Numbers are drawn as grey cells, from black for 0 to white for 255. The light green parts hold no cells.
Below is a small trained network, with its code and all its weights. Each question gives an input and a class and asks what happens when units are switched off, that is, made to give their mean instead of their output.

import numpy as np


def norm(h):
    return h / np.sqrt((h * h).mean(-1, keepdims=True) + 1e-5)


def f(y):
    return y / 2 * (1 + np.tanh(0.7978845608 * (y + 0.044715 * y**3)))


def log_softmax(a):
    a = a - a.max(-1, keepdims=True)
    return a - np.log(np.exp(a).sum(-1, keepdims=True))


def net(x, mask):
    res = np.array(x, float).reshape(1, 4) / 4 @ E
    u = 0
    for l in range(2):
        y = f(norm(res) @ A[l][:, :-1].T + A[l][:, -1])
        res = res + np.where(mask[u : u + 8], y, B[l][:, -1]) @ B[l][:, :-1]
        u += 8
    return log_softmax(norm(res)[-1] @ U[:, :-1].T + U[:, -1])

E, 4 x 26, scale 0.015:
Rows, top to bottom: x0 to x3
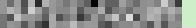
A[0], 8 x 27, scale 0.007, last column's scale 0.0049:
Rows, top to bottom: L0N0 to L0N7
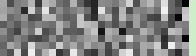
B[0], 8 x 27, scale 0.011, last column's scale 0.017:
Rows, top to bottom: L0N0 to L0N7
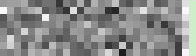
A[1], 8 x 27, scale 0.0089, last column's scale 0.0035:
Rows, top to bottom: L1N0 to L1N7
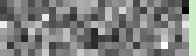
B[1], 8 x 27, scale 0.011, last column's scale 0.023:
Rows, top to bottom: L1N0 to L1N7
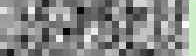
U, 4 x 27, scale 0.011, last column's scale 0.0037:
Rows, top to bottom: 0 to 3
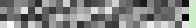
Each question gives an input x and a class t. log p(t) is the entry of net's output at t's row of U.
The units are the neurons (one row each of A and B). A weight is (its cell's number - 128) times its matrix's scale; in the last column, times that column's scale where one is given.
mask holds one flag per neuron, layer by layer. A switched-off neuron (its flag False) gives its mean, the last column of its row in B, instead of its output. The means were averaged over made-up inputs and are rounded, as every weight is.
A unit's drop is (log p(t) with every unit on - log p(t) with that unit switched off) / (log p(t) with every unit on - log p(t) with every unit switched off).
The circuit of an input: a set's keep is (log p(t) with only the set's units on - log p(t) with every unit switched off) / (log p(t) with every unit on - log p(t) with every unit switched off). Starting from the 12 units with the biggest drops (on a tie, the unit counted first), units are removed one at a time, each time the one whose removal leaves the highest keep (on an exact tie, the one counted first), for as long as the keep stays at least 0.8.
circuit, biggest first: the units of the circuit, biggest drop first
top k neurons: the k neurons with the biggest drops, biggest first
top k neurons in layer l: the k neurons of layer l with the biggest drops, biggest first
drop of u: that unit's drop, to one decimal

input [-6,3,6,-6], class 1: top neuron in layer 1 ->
[L1N2]
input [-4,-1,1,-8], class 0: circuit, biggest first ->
[L0N1, L1N2, L1N4]
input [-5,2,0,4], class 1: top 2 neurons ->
[L0N4, L1N2]
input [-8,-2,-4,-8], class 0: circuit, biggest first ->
[L0N1, L1N2]
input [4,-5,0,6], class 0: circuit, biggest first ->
[L0N1, L1N3]
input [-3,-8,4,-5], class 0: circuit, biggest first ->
[L0N1, L1N2]
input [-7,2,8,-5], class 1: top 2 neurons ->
[L0N4, L0N1]
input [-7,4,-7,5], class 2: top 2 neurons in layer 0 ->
[L0N1, L0N3]
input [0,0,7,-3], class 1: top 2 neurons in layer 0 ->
[L0N2, L0N0]
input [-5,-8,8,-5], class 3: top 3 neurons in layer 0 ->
[L0N0, L0N3, L0N7]
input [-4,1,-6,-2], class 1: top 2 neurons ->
[L0N2, L1N2]
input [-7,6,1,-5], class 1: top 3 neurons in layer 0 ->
[L0N4, L0N1, L0N7]
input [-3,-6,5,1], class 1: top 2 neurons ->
[L0N4, L0N2]
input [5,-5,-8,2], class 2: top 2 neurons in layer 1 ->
[L1N7, L1N3]
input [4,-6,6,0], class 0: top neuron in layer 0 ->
[L0N1]
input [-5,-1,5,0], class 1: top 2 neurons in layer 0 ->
[L0N4, L0N1]
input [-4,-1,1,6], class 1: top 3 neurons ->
[L0N4, L1N2, L0N1]
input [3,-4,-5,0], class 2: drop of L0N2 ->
0.2
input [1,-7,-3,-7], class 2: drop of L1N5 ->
0.2
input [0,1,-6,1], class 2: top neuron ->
[L0N3]
